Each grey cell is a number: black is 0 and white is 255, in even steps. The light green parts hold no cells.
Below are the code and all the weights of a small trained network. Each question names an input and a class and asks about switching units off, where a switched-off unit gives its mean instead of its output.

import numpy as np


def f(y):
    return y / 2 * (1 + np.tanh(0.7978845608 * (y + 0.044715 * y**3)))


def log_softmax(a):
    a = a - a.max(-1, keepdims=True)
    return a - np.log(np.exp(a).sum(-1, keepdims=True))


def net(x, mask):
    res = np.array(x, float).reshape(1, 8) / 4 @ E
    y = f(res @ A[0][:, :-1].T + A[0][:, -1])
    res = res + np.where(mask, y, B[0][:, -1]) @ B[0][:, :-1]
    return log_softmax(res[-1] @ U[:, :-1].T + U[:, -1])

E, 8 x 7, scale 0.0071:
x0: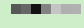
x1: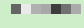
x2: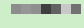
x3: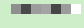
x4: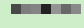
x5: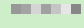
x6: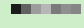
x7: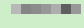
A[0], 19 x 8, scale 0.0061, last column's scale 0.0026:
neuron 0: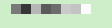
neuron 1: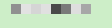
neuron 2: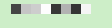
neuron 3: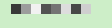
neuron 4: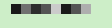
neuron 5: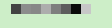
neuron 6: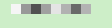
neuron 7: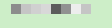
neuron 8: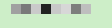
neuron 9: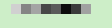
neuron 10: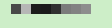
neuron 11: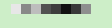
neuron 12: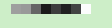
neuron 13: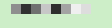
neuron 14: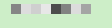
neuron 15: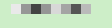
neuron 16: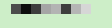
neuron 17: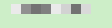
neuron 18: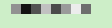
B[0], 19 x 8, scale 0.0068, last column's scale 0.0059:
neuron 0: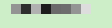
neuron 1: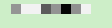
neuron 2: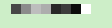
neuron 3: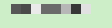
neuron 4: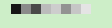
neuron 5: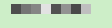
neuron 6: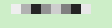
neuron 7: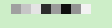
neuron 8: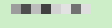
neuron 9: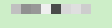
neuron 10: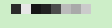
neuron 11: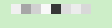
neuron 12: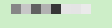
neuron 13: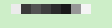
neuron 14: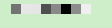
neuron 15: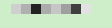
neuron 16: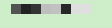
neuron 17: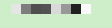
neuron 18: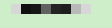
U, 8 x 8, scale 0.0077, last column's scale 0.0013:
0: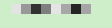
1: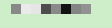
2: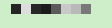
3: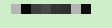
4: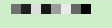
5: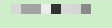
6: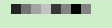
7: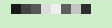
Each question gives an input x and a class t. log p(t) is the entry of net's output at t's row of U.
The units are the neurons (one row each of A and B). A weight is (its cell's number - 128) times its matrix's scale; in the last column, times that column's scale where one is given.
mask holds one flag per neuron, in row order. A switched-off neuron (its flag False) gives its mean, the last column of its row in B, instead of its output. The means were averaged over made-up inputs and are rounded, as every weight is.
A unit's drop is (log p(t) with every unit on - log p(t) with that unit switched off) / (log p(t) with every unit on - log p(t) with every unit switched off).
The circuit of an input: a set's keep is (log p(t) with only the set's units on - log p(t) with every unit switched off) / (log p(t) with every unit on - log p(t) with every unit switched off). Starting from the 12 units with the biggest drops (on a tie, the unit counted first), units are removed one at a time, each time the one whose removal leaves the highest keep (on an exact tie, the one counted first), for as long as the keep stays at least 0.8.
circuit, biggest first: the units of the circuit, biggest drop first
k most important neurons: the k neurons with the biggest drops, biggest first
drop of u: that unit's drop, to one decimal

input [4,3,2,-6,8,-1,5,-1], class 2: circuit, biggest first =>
neuron 10
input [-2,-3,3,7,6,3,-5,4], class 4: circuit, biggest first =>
neuron 8; neuron 0
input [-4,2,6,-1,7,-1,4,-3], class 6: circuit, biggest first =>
neuron 3; neuron 7
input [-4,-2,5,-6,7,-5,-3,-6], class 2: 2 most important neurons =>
neuron 10; neuron 4
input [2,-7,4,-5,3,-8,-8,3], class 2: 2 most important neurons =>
neuron 10; neuron 12
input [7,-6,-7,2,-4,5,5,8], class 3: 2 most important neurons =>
neuron 18; neuron 16
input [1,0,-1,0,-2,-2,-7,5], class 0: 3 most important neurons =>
neuron 6; neuron 15; neuron 17
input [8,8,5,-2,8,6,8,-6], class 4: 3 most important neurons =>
neuron 3; neuron 8; neuron 0
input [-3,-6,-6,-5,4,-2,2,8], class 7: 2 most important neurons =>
neuron 4; neuron 16
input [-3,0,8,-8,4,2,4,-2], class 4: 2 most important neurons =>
neuron 8; neuron 3
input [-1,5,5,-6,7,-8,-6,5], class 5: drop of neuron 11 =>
0.5
